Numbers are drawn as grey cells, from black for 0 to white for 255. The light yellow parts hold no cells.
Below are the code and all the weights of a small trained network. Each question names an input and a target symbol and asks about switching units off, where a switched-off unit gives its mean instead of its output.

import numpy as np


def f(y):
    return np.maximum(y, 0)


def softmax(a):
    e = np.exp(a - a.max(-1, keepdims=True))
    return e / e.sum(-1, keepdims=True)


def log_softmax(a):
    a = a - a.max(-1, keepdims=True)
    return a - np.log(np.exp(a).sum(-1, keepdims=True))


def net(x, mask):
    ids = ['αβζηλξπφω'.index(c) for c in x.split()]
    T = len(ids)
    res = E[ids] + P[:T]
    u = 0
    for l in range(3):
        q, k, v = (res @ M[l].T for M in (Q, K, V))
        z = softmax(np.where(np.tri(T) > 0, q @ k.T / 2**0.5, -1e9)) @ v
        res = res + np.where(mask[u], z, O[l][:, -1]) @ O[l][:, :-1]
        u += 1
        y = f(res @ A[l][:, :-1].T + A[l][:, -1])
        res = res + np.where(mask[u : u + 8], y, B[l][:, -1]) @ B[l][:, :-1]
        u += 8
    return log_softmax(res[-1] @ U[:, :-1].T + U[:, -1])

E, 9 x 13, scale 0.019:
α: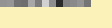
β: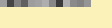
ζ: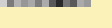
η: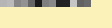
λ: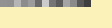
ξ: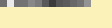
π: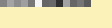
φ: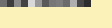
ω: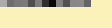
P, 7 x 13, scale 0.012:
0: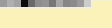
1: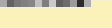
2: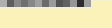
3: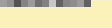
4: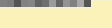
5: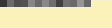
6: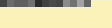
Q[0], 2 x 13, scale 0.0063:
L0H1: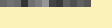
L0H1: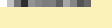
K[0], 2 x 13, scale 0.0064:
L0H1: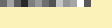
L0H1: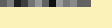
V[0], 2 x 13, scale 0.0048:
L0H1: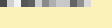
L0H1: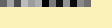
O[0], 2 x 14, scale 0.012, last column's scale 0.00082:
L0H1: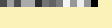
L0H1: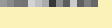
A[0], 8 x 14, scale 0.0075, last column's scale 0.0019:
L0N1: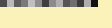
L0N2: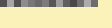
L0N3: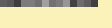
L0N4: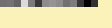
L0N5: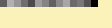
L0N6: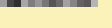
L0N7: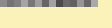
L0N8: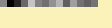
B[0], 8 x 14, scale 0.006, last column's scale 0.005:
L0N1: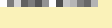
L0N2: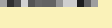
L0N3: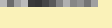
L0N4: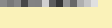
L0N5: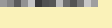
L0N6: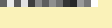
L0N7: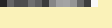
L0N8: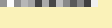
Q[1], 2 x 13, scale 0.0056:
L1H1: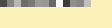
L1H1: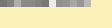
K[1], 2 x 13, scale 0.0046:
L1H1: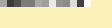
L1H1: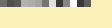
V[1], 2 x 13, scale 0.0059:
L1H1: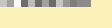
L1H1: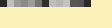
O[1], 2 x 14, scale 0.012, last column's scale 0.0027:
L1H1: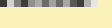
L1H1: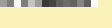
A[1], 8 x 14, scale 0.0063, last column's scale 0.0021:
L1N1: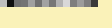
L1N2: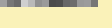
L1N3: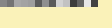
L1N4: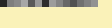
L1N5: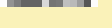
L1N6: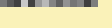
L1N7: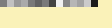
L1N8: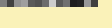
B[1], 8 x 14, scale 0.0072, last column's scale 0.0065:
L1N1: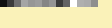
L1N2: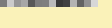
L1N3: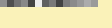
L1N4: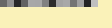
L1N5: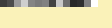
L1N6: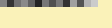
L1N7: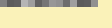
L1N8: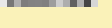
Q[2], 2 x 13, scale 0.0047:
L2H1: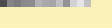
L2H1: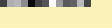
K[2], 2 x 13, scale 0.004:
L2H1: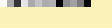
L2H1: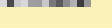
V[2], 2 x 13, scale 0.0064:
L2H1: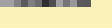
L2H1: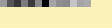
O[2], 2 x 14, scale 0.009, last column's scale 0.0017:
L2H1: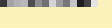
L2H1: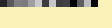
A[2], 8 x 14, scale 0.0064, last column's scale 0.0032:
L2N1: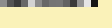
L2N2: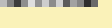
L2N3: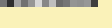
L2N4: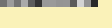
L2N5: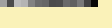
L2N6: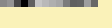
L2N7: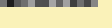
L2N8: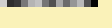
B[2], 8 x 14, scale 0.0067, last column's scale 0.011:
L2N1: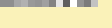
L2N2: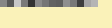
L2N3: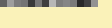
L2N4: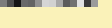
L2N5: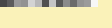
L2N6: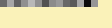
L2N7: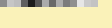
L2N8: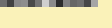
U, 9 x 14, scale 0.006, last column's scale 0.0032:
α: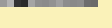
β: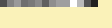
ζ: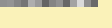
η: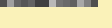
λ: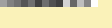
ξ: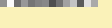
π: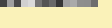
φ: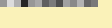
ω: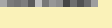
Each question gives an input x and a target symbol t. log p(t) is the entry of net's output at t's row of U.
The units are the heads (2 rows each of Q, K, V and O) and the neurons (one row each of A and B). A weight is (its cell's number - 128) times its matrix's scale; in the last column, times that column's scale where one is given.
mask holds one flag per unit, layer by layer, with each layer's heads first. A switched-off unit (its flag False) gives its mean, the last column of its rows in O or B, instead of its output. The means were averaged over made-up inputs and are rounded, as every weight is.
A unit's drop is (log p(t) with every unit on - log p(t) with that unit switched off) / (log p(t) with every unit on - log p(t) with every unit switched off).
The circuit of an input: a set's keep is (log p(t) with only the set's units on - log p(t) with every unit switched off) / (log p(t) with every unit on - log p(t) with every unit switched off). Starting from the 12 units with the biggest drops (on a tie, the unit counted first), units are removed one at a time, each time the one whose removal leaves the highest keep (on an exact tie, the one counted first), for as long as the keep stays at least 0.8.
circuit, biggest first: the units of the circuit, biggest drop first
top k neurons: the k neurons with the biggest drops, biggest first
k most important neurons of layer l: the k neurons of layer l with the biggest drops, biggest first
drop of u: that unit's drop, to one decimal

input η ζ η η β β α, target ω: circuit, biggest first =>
(L0H1)
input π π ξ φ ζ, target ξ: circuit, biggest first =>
(L0H1; L2H1; L1N2)
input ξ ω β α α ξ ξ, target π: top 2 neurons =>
(L0N2; L0N6)
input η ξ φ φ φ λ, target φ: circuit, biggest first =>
(L0N8; L1H1)
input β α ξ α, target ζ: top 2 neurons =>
(L2N1; L1N1)
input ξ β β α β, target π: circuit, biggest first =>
(L0H1; L1N1)
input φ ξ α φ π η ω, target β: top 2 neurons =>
(L0N8; L0N4)
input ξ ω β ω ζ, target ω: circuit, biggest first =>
(L0H1; L2H1; L0N2)
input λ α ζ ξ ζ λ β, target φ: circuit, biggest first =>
(L0H1; L1H1)
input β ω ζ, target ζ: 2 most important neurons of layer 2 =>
(L2N1; L2N7)
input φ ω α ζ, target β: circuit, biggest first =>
(L2H1; L0N8)
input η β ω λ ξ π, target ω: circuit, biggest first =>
(L0H1; L2H1)
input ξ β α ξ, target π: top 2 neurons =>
(L0N2; L2N7)
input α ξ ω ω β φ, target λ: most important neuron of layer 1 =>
(L1N5)
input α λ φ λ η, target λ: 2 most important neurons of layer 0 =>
(L0N7; L0N1)
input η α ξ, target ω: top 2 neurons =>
(L0N1; L0N8)
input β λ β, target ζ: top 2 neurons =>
(L2N1; L0N8)
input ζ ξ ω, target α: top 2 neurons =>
(L2N6; L0N7)
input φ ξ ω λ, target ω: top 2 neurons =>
(L1N5; L2N2)
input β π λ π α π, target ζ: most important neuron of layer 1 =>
(L1N1)
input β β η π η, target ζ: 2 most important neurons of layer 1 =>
(L1N1; L1N3)
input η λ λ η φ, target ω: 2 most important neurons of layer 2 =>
(L2N2; L2N7)
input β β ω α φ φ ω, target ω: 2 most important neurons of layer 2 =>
(L2N8; L2N1)
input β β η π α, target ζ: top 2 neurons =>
(L2N1; L2N7)
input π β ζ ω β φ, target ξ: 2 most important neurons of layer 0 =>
(L0N8; L0N7)
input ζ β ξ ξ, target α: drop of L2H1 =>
0.2
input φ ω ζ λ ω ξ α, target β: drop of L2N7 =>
-0.1
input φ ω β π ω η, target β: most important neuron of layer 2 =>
(L2N5)
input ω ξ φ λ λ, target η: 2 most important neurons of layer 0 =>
(L0N8; L0N6)
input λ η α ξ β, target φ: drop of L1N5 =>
0.2
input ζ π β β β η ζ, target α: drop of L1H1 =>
0.8
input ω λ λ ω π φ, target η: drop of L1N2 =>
0.1
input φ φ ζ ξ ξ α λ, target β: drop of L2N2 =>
0.0
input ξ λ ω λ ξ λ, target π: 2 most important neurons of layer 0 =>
(L0N6; L0N8)
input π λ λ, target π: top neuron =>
(L2N7)
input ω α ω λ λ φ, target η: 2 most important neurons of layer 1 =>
(L1N2; L1N8)
